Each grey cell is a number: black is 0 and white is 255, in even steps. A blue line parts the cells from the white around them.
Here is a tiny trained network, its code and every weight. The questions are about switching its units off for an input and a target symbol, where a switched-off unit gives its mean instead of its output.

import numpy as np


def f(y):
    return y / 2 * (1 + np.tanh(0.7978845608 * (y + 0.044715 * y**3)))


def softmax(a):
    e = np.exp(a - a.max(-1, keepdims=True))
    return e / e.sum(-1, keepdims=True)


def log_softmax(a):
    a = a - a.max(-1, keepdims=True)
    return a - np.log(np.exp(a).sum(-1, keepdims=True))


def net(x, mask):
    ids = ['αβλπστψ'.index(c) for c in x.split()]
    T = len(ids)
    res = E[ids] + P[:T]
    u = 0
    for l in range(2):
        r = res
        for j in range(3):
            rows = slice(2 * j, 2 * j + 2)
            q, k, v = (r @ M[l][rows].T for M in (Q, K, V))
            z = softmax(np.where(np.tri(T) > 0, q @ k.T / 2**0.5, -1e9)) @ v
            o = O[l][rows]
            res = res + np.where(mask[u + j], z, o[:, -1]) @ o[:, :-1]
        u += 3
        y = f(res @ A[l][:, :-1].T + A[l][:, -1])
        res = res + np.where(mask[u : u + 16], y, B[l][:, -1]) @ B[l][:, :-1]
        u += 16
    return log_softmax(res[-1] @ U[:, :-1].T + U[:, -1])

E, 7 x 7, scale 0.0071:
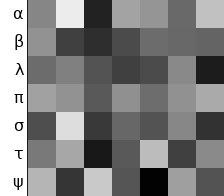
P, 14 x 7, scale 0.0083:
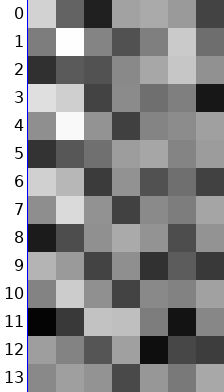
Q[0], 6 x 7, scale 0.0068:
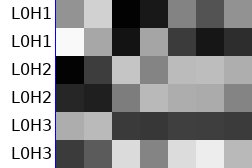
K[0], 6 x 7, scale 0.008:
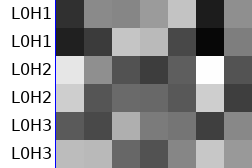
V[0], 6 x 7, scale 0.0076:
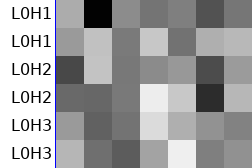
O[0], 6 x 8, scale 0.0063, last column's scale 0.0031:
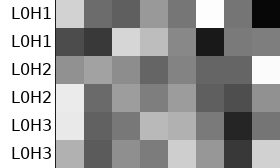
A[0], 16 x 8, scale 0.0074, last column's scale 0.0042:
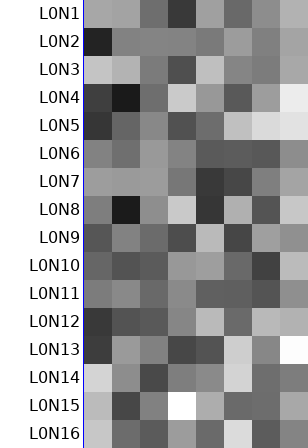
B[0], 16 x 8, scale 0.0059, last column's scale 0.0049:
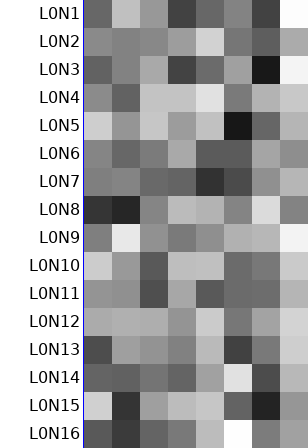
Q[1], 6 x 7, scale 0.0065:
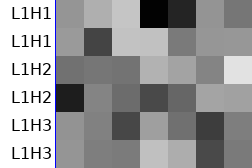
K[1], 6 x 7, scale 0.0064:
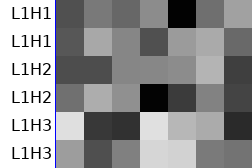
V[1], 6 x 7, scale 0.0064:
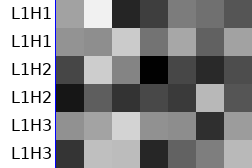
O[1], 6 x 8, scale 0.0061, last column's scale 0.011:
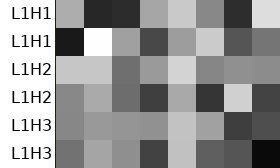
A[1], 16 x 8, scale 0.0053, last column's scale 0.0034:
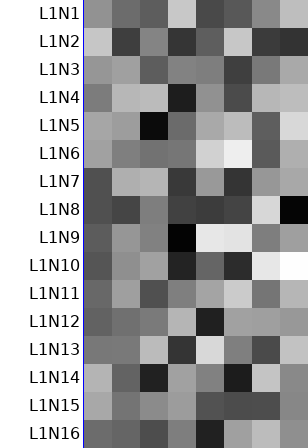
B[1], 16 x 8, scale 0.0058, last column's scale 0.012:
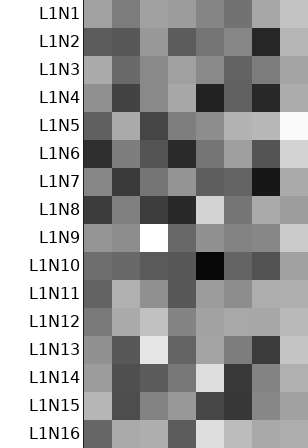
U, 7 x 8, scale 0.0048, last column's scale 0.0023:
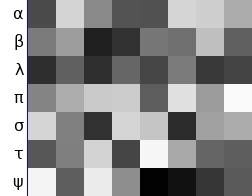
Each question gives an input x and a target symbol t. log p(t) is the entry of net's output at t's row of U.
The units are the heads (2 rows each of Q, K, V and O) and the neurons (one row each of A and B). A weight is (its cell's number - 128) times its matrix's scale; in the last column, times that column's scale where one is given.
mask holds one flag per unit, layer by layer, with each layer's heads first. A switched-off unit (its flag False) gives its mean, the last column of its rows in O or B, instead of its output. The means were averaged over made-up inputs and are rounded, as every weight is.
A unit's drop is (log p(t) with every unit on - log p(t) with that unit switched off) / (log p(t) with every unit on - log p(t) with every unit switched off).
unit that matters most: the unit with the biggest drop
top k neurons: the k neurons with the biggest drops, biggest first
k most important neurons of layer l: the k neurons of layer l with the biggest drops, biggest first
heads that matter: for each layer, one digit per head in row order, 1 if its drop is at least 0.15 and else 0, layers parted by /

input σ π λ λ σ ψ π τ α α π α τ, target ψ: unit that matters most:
L0H2
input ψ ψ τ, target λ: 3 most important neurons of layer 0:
(L0N16; L0N8; L0N15)
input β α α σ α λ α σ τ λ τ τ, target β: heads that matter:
101 / 011
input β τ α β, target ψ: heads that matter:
110 / 010
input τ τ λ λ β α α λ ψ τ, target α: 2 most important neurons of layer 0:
(L0N14; L0N16)
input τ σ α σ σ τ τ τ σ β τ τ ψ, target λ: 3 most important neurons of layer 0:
(L0N16; L0N8; L0N14)
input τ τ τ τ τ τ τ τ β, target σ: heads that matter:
000 / 000
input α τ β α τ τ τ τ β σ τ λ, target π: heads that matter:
101 / 111
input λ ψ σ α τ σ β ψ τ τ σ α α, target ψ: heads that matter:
010 / 010
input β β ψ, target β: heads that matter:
100 / 110
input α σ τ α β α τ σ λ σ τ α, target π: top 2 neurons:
(L0N15; L0N4)
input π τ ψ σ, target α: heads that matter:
100 / 100
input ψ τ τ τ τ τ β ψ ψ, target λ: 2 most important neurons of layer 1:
(L1N10; L1N8)
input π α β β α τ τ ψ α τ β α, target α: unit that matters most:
L1H2
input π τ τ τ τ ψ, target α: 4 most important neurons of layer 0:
(L0N16; L0N15; L0N8; L0N14)
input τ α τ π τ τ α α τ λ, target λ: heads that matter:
110 / 000
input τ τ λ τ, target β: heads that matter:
101 / 010
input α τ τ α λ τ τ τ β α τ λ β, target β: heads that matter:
101 / 010
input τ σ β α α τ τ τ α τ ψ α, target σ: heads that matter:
001 / 000
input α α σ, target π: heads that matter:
101 / 011
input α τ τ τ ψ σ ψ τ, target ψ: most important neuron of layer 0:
(L0N8)
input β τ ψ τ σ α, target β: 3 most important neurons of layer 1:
(L1N8; L1N10; L1N14)
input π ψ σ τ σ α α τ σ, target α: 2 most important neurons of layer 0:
(L0N15; L0N16)
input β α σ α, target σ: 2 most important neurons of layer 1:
(L1N14; L1N6)
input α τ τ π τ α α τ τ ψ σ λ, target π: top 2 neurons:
(L0N15; L0N4)
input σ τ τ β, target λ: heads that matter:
000 / 000
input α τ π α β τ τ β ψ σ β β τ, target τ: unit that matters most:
L0H1
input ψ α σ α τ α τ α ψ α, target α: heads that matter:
101 / 100
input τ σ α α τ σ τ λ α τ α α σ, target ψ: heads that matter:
010 / 010
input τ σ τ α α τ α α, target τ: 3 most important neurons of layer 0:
(L0N3; L0N10; L0N1)
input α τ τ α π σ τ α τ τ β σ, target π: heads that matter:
101 / 111
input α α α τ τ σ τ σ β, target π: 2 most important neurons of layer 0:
(L0N15; L0N4)
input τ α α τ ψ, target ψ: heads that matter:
000 / 000
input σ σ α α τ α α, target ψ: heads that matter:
110 / 010
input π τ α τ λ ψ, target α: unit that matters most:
L0H3
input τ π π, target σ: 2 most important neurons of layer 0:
(L0N3; L0N14)
